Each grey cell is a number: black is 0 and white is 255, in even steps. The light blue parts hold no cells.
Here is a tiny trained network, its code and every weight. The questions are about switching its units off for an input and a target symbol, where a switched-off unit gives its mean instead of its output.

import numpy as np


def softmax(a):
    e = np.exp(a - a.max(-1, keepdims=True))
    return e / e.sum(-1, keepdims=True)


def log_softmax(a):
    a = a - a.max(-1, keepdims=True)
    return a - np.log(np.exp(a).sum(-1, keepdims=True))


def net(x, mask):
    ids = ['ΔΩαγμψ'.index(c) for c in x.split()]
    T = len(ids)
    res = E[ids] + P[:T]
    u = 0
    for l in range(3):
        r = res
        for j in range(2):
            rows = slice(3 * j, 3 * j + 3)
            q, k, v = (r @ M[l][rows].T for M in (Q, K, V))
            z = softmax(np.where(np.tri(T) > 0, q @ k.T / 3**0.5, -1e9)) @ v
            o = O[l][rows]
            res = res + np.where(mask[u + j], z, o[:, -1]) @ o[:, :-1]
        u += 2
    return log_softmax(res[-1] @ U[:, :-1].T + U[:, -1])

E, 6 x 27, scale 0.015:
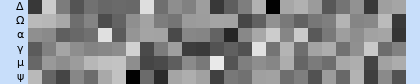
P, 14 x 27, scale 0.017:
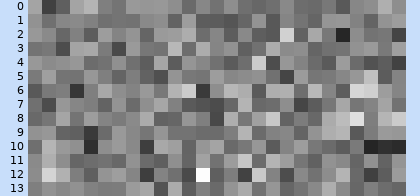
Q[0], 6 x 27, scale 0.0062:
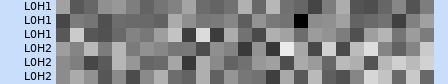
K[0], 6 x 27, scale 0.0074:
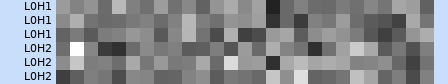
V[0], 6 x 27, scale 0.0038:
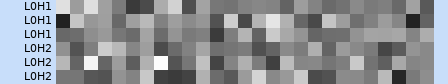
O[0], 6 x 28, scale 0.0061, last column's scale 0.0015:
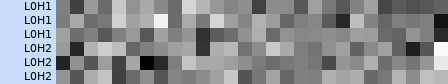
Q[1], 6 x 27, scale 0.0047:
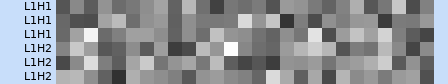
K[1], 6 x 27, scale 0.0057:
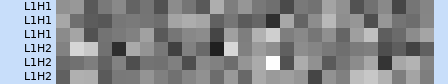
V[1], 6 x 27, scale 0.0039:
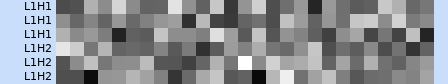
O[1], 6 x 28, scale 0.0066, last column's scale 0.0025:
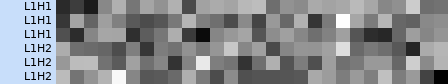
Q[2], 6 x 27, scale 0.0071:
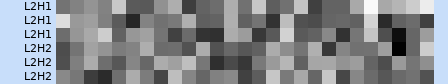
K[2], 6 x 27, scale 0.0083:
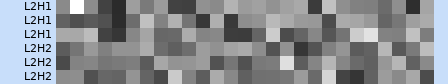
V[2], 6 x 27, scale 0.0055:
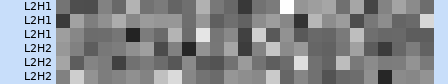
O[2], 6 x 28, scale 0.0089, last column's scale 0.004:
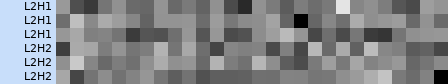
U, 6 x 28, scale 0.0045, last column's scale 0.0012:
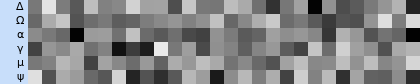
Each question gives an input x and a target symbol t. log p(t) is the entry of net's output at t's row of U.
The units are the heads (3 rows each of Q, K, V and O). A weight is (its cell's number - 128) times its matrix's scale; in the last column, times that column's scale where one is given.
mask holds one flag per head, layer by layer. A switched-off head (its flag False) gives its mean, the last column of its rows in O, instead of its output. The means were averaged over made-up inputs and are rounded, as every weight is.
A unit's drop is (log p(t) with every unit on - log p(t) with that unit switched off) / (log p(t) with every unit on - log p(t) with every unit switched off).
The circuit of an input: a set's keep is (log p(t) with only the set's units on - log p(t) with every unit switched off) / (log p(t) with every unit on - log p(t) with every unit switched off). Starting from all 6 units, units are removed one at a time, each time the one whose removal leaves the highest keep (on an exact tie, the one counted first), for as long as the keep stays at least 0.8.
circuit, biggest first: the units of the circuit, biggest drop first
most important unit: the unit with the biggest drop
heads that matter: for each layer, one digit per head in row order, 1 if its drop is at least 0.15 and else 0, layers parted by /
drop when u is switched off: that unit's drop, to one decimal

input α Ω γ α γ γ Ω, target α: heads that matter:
01 / 00 / 10
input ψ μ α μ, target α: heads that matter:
00 / 00 / 10
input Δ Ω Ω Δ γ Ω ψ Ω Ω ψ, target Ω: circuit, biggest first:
L2H2; L2H1
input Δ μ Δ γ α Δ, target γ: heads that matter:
10 / 10 / 11
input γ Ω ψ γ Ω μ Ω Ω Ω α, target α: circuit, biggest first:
L2H2; L0H2; L1H2
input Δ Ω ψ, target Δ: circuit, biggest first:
L2H1; L2H2
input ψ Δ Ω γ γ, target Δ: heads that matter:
00 / 00 / 10
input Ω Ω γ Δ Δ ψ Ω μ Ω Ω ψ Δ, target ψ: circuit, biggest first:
L2H2; L0H2; L0H1; L2H1
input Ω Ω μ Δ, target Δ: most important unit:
L0H1
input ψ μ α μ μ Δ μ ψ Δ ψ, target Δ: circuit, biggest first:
L2H2; L0H1
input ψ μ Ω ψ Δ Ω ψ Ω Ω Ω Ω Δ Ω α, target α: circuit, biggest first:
L2H2; L0H2
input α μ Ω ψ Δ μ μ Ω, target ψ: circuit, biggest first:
L1H2; L2H1; L0H2
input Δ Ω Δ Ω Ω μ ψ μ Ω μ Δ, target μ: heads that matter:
00 / 00 / 11
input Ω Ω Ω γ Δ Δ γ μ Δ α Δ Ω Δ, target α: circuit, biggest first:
L2H1; L0H2
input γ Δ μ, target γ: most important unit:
L0H2
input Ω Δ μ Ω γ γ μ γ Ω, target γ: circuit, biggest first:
L0H2; L2H1
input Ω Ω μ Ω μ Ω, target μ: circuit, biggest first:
L1H2; L2H1
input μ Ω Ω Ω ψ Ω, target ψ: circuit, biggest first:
L1H2; L2H1; L2H2
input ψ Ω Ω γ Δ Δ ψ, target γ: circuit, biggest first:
L2H1; L0H2
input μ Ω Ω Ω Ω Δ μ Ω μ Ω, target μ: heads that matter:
10 / 00 / 10
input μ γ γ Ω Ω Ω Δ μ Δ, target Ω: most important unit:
L2H1
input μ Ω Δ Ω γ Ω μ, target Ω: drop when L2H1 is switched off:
0.5
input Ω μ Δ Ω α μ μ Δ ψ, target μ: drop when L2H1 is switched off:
0.3
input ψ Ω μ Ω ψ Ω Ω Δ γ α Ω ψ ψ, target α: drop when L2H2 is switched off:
0.2
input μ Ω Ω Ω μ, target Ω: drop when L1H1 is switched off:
0.0
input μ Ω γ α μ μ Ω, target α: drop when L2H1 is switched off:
0.5
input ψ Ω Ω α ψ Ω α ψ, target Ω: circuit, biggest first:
L2H2
